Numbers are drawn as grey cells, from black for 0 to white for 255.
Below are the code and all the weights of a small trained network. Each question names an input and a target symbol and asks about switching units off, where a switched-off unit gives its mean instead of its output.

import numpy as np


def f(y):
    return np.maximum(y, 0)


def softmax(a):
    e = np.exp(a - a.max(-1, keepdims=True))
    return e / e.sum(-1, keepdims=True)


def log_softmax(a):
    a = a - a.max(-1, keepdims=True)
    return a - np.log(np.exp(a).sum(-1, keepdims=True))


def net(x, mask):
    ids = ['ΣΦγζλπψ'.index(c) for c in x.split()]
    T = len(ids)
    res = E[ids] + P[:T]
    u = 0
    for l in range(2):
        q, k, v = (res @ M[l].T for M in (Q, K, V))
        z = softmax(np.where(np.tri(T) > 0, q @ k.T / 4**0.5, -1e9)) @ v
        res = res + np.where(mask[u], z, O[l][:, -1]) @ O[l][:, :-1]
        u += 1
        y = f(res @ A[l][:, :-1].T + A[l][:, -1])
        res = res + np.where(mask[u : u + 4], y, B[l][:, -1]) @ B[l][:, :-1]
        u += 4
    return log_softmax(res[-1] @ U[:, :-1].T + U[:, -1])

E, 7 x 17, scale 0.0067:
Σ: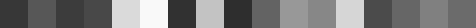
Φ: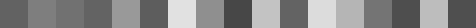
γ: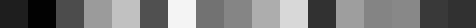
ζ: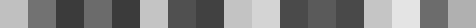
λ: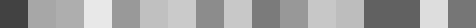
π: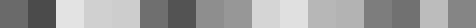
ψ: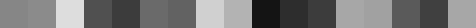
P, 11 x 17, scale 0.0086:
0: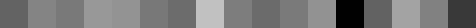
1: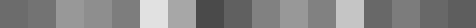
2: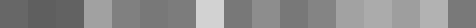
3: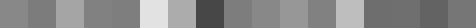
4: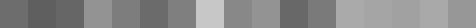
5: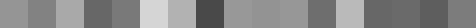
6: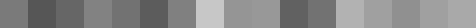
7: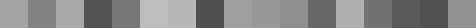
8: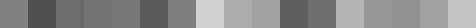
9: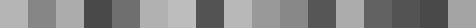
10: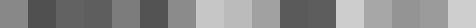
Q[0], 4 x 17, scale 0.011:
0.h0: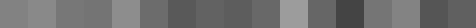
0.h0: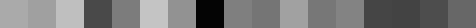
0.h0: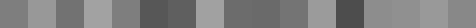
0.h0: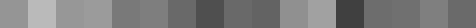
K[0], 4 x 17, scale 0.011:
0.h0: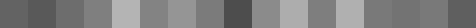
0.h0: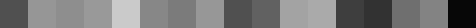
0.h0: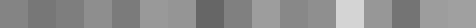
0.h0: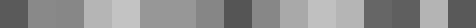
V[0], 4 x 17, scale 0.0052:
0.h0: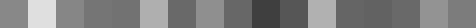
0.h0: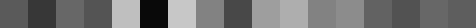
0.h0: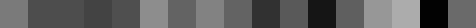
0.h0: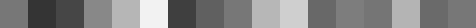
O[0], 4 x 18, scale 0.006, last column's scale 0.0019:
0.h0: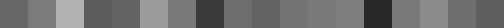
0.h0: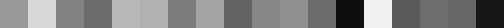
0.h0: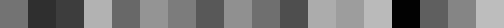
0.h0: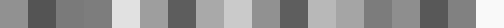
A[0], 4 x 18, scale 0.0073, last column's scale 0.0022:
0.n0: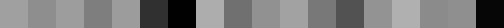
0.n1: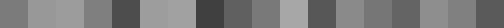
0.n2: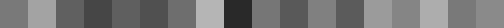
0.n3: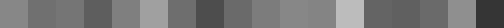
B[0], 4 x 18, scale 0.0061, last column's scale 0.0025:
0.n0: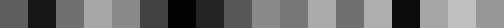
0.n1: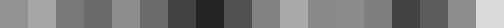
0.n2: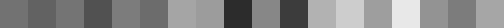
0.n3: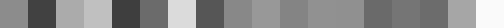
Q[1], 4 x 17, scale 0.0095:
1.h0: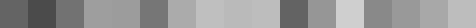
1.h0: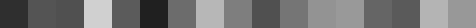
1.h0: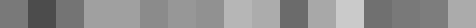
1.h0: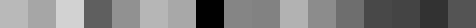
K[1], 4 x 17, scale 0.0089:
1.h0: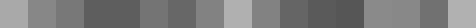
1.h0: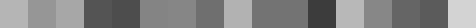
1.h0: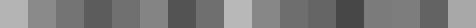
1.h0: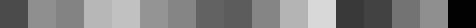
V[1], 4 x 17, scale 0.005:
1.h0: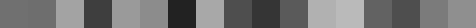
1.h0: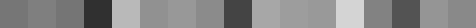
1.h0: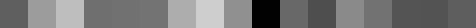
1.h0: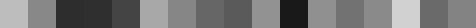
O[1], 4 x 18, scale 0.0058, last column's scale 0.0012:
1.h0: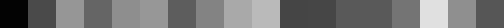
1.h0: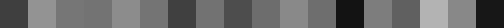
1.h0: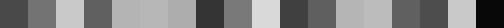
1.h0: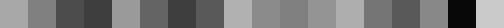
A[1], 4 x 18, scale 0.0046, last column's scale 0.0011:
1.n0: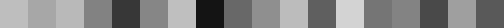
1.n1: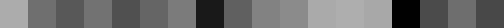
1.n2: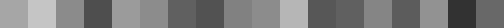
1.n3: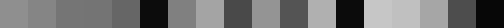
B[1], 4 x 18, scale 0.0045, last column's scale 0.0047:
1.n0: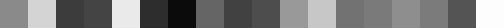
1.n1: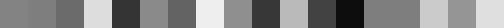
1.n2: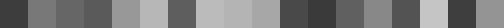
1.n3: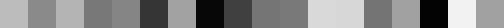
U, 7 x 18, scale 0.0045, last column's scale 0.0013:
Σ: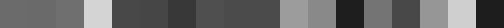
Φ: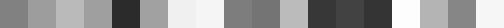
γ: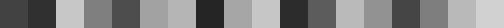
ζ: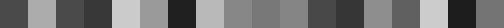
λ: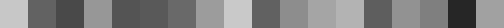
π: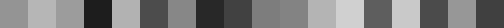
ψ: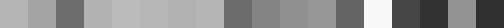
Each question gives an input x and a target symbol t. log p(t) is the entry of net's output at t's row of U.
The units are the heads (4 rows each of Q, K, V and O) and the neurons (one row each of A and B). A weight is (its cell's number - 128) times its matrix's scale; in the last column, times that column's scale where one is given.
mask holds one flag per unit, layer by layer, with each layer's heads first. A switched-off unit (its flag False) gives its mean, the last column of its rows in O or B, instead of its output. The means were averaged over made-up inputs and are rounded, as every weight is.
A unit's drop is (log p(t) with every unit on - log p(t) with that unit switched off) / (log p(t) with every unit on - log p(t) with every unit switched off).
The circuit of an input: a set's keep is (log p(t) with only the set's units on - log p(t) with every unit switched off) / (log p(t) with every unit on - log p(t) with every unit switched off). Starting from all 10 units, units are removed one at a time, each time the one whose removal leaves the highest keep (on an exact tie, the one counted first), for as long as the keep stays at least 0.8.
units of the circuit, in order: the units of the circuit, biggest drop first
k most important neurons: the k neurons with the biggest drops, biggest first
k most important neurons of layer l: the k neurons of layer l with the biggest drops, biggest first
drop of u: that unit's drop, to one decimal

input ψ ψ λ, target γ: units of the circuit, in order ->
1.h0
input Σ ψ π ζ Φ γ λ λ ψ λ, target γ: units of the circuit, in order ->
1.h0, 0.h0, 1.n0
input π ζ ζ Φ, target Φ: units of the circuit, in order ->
1.h0, 0.h0, 0.n0
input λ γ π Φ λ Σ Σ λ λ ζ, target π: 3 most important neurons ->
1.n0, 0.n1, 1.n1
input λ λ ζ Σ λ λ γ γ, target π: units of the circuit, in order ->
0.h0, 1.n0, 1.h0
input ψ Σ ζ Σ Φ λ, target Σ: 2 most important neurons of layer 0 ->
0.n1, 0.n3
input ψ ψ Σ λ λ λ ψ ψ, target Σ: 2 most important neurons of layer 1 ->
1.n1, 1.n0
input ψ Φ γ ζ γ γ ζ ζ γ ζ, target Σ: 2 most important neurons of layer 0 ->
0.n1, 0.n3
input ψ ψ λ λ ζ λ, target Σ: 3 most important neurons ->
0.n1, 1.n1, 1.n0
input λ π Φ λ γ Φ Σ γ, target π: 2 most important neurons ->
1.n0, 0.n1
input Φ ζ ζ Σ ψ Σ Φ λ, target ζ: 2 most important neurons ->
0.n2, 1.n2
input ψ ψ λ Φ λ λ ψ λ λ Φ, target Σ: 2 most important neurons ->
1.n1, 0.n1
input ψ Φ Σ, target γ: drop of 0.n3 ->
0.0
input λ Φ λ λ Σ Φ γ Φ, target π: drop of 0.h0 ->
0.9
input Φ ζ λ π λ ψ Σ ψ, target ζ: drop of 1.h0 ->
0.2
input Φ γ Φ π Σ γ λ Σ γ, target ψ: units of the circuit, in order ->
0.h0
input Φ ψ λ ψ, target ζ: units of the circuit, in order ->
0.h0, 0.n2, 1.h0, 1.n2
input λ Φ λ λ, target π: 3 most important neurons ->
1.n0, 0.n1, 1.n1
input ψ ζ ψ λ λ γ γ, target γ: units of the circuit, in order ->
1.h0, 0.h0
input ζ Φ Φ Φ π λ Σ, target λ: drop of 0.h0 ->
0.3
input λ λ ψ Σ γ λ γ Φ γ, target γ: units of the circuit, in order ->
1.h0
